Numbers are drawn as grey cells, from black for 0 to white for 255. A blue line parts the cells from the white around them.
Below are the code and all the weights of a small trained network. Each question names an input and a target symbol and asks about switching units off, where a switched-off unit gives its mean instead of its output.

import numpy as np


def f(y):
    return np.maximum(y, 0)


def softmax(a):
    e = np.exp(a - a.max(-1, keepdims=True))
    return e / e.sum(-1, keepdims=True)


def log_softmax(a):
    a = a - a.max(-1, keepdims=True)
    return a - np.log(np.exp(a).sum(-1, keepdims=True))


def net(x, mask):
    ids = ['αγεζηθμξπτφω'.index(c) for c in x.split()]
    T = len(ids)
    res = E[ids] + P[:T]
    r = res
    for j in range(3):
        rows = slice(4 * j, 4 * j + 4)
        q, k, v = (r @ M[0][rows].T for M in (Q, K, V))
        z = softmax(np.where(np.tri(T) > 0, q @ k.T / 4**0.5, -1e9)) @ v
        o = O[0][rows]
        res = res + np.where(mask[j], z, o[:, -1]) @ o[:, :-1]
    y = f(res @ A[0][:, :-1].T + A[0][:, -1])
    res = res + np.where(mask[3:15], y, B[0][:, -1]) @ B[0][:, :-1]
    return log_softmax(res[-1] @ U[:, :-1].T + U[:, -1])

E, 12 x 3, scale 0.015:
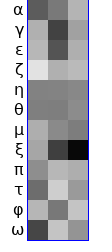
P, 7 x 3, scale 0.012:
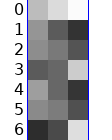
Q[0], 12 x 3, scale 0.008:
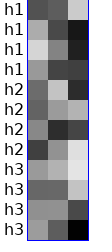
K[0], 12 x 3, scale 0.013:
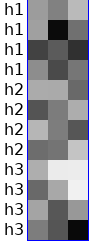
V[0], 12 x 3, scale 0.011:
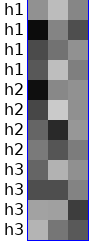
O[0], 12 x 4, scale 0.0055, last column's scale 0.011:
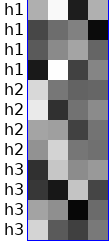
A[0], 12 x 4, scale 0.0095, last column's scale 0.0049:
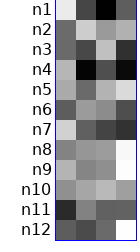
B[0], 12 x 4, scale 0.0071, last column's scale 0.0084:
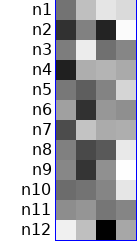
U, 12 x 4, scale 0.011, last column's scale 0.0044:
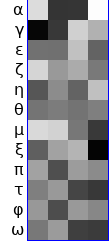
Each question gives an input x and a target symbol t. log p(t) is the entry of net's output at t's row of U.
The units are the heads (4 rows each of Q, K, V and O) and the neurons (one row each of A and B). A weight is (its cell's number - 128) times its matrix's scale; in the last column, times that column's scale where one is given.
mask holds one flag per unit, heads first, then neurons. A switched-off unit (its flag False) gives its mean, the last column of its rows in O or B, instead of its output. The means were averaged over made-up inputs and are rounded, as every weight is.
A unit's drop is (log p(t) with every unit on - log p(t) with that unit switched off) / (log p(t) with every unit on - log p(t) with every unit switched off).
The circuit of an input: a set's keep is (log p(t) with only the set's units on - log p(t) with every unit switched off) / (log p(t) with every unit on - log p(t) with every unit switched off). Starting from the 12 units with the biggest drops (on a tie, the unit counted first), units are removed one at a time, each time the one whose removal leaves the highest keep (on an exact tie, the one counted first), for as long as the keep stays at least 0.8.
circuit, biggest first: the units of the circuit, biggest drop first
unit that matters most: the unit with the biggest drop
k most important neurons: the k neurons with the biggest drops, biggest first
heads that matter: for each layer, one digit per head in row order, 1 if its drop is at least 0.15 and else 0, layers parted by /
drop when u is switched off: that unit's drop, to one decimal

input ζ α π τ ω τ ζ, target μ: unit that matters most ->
h1
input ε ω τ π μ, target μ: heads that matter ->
001
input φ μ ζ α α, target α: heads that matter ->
111
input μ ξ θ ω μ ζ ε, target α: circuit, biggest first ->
(h2 n1)
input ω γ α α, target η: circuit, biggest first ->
(h1 n2)
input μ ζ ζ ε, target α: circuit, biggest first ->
(n1 h1)
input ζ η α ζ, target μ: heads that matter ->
101
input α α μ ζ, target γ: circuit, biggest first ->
(h3 n12)
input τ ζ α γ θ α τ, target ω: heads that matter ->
100
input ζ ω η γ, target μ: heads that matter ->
101
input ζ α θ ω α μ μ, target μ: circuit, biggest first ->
(h1 h3)
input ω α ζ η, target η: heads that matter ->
101
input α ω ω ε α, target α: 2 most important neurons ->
(n1 n12)
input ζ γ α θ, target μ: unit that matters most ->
h1
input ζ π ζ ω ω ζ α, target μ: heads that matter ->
110
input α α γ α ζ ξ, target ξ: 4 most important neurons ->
(n1 n4 n7 n12)
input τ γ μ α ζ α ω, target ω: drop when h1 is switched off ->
0.3
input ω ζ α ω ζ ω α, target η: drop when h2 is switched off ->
0.2
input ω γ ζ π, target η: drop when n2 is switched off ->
0.4
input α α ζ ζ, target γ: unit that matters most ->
h3
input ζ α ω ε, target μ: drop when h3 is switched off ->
0.3
